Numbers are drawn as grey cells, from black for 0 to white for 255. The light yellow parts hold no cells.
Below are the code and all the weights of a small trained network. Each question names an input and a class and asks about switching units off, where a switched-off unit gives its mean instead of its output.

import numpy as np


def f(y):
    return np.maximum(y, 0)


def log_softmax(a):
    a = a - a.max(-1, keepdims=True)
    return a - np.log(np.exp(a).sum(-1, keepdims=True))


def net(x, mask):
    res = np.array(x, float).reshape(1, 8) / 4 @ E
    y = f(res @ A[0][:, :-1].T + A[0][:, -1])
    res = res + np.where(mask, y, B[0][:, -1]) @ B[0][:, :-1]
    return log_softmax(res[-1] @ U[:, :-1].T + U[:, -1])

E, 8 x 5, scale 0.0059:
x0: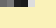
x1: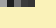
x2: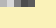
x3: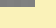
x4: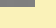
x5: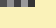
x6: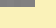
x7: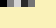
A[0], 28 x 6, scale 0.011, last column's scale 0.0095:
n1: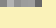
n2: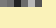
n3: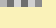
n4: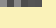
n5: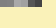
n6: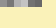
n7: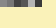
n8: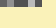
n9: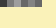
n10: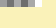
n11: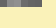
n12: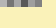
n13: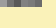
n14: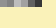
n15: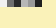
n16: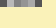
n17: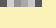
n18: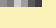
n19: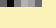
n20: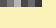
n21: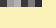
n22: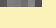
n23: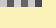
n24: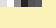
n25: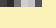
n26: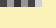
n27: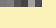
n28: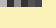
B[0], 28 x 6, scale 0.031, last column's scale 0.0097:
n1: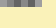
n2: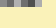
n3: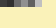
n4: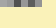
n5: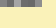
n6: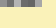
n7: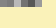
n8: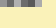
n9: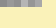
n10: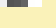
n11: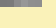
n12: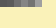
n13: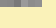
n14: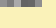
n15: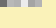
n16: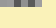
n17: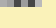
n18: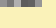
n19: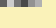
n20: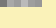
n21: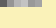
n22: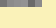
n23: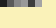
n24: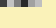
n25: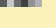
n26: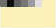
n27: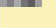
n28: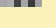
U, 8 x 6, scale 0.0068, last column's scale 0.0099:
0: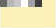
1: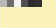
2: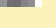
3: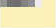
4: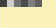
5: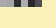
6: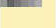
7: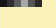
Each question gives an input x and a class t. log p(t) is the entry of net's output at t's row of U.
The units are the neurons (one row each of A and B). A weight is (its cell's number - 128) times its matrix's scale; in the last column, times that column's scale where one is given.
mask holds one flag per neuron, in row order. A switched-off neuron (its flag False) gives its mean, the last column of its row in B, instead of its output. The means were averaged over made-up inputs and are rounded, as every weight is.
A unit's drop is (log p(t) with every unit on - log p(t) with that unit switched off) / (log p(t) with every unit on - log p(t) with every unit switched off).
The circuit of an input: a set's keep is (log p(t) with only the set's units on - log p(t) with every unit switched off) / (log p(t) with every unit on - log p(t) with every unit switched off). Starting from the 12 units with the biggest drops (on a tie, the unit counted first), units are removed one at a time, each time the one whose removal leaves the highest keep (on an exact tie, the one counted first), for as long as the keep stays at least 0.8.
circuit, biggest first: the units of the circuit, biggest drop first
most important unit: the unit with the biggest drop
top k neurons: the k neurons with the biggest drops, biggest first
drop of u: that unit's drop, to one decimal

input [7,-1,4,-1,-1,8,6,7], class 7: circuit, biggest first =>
(n26)
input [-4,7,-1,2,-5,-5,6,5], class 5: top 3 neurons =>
(n28, n4, n26)
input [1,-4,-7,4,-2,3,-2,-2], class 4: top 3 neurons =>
(n25, n19, n10)
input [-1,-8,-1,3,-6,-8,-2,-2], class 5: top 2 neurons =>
(n17, n26)
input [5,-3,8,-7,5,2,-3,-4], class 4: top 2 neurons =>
(n24, n10)
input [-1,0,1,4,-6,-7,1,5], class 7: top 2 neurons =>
(n3, n23)
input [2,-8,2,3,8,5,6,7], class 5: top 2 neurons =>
(n17, n16)
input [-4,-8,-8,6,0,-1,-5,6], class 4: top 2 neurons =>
(n25, n19)
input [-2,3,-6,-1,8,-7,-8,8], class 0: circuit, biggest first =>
(n20, n21)
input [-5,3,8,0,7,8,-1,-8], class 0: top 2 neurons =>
(n15, n10)
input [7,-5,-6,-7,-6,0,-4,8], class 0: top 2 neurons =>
(n21, n9)
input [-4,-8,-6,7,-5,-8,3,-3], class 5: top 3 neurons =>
(n17, n26, n1)
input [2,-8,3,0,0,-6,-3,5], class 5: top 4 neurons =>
(n17, n16, n26, n1)
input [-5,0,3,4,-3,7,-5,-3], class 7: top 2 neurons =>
(n10, n26)
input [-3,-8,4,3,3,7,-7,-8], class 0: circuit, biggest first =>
(n15)
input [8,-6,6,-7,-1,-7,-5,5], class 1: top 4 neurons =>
(n8, n27, n7, n26)
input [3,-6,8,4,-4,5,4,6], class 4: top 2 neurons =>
(n24, n10)
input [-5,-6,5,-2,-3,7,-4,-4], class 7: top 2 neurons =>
(n10, n26)
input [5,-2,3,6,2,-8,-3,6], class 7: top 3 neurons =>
(n3, n23, n12)
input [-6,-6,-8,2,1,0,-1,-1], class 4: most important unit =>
n25
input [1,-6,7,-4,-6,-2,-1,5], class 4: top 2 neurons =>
(n24, n26)
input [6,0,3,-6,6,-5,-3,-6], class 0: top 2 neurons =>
(n15, n26)
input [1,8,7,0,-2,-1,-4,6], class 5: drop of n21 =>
-0.1
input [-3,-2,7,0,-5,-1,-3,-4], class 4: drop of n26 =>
0.1
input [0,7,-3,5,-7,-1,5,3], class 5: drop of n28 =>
0.8
